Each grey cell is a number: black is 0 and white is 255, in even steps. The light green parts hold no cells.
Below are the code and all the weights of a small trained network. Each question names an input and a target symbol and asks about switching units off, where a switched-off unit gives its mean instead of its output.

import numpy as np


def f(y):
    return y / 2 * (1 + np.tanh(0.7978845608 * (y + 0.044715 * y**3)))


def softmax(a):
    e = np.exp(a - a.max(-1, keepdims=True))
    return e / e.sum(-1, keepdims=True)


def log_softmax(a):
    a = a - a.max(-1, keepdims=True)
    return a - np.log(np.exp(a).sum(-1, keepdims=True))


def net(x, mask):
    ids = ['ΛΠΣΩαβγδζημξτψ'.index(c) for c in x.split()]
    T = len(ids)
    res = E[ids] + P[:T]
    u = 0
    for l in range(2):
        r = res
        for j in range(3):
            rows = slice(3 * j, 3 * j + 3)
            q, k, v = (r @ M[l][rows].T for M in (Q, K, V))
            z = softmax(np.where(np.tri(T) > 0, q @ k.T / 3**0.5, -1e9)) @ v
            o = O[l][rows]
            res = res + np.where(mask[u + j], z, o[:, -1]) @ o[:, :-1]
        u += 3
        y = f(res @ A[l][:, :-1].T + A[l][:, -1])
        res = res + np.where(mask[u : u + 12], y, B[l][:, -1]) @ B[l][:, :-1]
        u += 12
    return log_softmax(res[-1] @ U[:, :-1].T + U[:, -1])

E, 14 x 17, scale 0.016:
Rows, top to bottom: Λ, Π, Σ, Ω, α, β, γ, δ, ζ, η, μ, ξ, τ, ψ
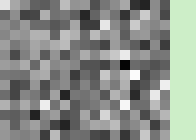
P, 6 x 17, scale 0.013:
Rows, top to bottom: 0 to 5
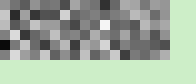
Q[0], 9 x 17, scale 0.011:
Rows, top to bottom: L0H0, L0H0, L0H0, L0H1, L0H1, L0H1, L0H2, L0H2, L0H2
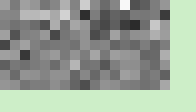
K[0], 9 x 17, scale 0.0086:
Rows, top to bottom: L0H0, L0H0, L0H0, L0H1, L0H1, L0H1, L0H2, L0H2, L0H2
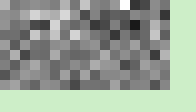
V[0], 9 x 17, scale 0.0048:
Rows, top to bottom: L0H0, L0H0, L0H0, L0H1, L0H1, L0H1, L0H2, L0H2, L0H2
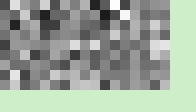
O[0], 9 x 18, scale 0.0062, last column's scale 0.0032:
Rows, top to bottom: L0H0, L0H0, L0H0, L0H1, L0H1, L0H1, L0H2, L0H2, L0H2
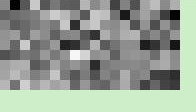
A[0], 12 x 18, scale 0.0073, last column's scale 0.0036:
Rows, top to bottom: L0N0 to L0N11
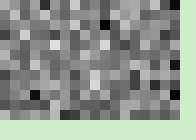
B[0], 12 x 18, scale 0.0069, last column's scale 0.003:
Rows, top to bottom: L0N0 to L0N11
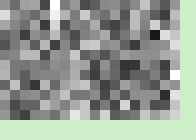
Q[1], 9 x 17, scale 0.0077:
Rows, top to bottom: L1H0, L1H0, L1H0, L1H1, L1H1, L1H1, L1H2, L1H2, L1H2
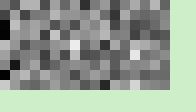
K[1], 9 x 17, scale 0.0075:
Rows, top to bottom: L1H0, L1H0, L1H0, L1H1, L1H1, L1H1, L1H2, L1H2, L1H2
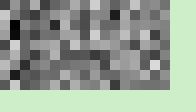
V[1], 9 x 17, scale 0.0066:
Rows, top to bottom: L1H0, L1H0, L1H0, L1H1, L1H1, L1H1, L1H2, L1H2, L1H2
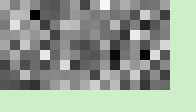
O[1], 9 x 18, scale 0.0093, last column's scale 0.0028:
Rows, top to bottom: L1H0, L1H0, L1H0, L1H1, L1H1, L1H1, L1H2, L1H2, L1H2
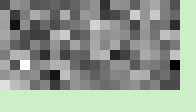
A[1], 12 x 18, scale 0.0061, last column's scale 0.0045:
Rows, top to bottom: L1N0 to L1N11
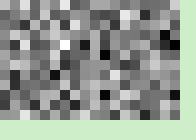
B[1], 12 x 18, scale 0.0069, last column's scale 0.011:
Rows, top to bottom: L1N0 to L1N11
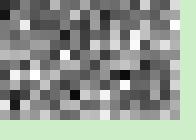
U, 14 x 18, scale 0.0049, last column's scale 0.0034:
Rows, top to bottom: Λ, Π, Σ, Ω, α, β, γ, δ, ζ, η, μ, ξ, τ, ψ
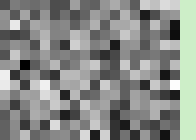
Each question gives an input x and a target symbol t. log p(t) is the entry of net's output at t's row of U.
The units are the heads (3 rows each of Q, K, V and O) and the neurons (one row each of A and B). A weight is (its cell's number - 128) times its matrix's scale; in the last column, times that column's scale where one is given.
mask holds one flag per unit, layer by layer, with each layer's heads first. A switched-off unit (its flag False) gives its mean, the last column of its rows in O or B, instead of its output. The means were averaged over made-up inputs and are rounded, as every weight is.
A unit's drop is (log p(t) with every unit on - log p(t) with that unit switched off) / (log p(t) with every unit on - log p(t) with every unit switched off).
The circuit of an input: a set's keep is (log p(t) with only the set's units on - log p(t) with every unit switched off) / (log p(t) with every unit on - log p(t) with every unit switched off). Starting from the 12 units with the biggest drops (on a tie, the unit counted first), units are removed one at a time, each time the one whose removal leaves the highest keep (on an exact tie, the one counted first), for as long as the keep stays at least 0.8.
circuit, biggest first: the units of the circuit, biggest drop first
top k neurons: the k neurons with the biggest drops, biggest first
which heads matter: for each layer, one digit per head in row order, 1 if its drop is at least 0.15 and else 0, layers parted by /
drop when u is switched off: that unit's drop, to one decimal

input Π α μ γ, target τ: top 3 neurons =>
L0N2; L1N8; L1N6
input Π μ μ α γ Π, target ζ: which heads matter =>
100 / 000
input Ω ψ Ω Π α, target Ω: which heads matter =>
000 / 010
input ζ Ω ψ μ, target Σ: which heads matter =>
100 / 010
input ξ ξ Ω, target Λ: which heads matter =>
100 / 001
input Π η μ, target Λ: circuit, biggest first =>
L1N2; L1H2; L0H0
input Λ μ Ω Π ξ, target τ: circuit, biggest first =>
L1H1; L0N3
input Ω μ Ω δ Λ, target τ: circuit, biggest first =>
L1H1; L0N3
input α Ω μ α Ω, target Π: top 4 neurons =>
L1N10; L1N4; L0N3; L1N8
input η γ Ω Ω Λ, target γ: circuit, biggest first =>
L1H1; L1N8; L0N3
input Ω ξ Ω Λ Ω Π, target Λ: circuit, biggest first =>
L0H0; L1N2; L1H2
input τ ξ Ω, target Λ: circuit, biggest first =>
L0H0; L1H2; L1N2
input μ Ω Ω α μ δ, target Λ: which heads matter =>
100 / 100
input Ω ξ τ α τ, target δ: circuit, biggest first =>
L1H2; L0N9
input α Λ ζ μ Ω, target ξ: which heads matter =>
000 / 100
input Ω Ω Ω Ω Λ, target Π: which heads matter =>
000 / 110
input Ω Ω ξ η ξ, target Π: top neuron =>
L1N10
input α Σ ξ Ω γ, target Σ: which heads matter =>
000 / 111
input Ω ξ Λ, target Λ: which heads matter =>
000 / 001
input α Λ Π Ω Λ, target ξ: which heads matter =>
000 / 100
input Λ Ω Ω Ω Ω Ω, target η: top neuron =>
L1N4
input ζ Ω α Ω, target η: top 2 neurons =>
L1N3; L0N1
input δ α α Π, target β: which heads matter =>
100 / 010
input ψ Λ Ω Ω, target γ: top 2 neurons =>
L0N1; L1N8
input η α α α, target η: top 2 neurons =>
L1N3; L0N1
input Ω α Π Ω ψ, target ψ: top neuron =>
L0N10
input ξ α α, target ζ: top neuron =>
L0N4
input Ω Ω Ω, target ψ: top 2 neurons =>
L0N4; L1N0
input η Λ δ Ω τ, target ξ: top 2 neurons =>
L1N7; L1N8
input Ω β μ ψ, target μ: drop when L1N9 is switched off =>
0.2
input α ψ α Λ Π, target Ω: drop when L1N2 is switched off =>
0.1
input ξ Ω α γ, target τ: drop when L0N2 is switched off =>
0.2
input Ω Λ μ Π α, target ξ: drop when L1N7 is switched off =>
0.3
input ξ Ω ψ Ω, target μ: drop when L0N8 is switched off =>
0.1
